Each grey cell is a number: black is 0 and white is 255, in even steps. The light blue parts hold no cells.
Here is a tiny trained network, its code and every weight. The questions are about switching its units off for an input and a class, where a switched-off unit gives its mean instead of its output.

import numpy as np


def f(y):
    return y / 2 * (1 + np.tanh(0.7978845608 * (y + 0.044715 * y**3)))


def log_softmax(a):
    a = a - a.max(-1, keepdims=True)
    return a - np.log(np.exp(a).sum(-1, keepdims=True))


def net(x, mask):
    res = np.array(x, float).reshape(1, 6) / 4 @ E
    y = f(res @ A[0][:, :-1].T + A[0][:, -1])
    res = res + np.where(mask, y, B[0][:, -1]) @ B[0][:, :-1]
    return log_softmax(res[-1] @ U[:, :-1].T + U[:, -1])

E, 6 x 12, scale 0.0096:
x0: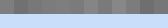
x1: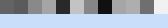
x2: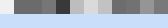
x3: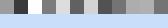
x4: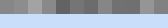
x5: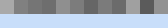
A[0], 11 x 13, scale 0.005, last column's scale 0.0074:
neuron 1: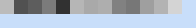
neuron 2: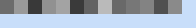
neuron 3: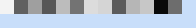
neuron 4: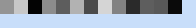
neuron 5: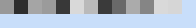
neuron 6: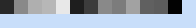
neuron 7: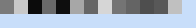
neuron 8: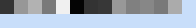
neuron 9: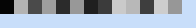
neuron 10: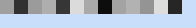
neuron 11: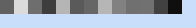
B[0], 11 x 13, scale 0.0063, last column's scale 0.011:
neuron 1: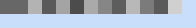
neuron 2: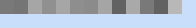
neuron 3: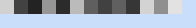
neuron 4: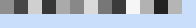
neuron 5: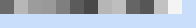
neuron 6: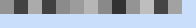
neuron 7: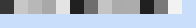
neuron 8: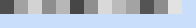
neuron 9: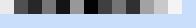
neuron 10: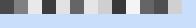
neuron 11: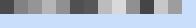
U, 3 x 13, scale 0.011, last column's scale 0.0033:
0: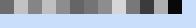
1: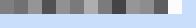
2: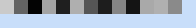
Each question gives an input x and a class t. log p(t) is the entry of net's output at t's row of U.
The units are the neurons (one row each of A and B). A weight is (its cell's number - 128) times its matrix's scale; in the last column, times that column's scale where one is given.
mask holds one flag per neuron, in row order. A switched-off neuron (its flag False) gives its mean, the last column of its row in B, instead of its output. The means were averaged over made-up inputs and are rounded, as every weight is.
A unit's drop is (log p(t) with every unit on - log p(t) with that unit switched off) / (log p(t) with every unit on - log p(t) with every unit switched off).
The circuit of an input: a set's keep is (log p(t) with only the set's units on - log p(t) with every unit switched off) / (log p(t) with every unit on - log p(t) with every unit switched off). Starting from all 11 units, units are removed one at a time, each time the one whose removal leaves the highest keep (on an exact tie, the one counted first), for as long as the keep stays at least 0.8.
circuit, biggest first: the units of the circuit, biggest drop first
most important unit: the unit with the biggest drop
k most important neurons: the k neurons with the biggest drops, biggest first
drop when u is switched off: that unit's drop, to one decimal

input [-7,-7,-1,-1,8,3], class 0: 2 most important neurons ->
[neuron 11; neuron 10]
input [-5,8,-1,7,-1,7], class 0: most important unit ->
neuron 5
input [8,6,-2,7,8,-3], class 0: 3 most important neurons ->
[neuron 5; neuron 4; neuron 6]
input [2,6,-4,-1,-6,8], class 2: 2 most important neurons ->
[neuron 9; neuron 7]
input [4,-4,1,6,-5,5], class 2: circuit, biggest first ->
[neuron 3; neuron 10]
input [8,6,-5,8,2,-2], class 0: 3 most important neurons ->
[neuron 5; neuron 8; neuron 4]
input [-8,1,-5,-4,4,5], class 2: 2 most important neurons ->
[neuron 9; neuron 10]
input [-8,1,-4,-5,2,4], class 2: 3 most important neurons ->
[neuron 9; neuron 10; neuron 5]
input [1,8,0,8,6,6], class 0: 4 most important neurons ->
[neuron 5; neuron 4; neuron 6; neuron 3]
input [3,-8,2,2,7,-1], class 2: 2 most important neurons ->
[neuron 3; neuron 10]
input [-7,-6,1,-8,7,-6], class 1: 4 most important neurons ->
[neuron 4; neuron 5; neuron 8; neuron 2]
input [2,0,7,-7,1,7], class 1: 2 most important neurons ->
[neuron 4; neuron 1]
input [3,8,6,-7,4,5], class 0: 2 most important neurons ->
[neuron 5; neuron 7]
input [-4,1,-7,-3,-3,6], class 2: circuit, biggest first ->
[neuron 9]
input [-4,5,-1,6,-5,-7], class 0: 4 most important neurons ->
[neuron 5; neuron 4; neuron 6; neuron 3]
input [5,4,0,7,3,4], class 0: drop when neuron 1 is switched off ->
0.2
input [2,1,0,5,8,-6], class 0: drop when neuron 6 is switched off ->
0.5
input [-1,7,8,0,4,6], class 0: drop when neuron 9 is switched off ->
-0.1
